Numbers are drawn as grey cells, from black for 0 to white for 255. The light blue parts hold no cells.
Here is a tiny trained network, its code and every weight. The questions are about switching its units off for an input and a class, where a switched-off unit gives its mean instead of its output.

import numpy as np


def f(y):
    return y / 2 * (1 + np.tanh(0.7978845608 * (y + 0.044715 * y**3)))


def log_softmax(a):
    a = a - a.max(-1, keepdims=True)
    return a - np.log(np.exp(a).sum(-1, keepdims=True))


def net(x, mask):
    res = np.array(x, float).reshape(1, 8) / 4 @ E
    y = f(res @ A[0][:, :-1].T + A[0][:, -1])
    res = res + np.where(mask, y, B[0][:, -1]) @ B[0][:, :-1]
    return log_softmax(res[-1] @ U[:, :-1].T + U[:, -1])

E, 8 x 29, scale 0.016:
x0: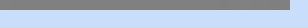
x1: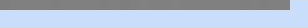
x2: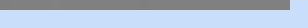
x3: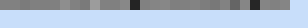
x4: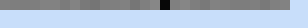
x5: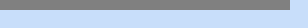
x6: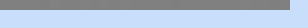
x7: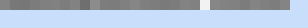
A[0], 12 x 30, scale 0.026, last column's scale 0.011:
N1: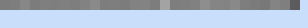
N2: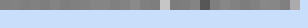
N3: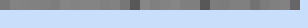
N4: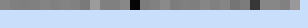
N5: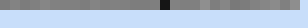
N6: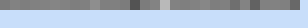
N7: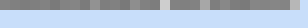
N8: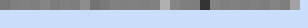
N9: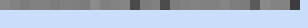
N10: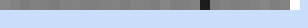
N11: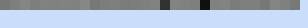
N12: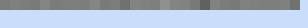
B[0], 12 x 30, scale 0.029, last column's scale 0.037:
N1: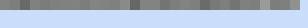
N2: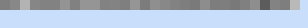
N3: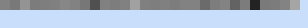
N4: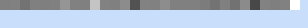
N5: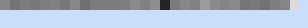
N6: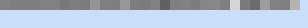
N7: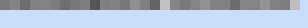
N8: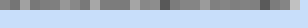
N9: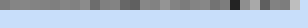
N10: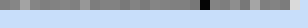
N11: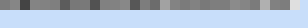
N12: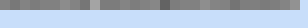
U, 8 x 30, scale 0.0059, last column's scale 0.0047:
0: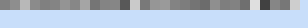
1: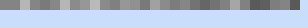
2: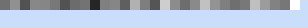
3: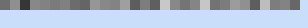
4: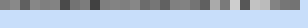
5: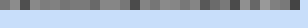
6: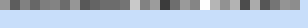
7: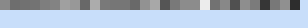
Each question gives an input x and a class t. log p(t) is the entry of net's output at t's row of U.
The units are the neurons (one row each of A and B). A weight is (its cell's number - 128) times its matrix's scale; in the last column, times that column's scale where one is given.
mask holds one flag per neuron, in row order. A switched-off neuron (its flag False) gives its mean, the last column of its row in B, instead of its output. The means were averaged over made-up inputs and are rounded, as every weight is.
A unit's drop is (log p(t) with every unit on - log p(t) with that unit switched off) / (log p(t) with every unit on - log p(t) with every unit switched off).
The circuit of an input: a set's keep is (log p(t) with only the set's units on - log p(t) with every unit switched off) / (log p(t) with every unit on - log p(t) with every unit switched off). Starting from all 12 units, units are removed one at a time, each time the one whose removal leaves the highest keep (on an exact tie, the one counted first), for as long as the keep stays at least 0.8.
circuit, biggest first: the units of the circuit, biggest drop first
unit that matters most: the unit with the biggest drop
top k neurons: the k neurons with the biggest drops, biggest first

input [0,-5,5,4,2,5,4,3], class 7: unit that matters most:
N11
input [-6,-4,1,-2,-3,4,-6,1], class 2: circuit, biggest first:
N4, N7
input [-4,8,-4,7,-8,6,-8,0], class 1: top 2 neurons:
N11, N2
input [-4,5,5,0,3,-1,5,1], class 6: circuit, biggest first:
N4, N10
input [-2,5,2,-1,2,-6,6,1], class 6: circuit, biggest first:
N4, N10
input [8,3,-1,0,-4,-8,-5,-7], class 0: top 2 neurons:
N4, N10
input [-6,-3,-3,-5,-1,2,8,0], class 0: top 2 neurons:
N11, N4
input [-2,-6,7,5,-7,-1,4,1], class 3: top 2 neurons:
N7, N10
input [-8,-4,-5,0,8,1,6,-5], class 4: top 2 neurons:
N4, N5
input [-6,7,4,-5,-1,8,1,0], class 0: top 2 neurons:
N11, N4
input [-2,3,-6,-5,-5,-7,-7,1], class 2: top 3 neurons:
N7, N10, N4
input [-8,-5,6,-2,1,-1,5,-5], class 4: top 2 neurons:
N11, N4
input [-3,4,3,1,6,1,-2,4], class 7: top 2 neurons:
N9, N6
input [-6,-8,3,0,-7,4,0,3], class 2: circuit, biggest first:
N7
